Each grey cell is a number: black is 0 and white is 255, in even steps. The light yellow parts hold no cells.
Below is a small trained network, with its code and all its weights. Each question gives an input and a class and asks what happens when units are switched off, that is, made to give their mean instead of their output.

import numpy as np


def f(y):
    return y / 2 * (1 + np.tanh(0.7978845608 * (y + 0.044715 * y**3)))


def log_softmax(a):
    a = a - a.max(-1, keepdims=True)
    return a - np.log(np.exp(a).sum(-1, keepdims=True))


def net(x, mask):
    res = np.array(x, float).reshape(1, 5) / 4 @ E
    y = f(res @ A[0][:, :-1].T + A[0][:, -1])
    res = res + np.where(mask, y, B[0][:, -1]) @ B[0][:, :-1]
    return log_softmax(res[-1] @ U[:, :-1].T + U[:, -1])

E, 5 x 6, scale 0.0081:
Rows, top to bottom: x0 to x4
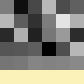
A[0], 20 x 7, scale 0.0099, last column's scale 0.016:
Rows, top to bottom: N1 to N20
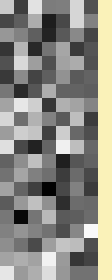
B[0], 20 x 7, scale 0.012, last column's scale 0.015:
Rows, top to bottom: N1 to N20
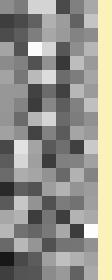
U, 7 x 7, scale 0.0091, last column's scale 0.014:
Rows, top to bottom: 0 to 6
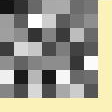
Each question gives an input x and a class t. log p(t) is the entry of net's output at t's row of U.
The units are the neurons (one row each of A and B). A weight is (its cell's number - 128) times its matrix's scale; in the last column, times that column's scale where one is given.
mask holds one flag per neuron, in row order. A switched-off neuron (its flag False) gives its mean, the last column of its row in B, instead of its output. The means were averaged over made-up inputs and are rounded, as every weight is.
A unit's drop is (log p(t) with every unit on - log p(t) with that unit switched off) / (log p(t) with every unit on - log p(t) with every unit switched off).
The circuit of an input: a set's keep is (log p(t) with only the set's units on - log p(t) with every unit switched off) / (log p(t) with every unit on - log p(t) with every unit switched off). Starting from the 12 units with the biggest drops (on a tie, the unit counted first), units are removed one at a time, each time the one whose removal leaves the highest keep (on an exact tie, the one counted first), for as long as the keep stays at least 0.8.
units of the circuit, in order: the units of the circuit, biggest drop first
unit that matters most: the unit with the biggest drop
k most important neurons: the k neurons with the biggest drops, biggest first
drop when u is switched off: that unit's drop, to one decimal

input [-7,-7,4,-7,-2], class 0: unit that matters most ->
N19
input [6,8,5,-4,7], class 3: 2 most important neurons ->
[N11; N18]
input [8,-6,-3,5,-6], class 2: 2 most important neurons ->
[N16; N7]
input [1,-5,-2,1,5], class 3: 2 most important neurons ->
[N12; N15]
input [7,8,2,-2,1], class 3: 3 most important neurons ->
[N11; N18; N8]
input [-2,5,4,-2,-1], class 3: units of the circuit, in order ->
[N11; N2]
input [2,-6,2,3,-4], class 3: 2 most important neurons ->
[N12; N15]
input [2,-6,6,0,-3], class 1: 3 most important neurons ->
[N4; N11; N6]
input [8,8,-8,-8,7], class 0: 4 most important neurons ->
[N20; N19; N4; N6]
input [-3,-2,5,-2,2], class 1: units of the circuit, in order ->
[N4; N20]
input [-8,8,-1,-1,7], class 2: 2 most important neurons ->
[N8; N10]
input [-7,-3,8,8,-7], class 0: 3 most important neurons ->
[N14; N2; N3]
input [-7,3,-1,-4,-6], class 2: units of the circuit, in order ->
[N10; N8]
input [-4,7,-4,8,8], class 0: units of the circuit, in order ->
[N2]
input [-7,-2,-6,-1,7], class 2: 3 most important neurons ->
[N8; N10; N4]
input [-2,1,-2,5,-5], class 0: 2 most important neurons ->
[N2; N14]
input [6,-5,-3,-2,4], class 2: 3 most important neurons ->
[N16; N11; N7]
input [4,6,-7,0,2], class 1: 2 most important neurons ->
[N1; N9]
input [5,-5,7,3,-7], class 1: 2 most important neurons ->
[N4; N6]
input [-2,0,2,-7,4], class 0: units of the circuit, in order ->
[N19]
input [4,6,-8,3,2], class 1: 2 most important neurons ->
[N1; N9]
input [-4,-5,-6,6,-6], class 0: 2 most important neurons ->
[N2; N4]
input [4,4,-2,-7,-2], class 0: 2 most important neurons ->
[N19; N20]
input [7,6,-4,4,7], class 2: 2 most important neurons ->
[N16; N7]
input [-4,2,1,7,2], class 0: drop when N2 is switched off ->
0.1
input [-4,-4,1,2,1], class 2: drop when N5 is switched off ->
0.5
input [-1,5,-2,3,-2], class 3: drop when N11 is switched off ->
0.8
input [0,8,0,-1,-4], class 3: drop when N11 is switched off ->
0.3
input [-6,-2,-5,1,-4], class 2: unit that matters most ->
N8
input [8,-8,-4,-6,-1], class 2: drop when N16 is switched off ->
0.8
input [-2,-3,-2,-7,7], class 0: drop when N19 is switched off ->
0.2
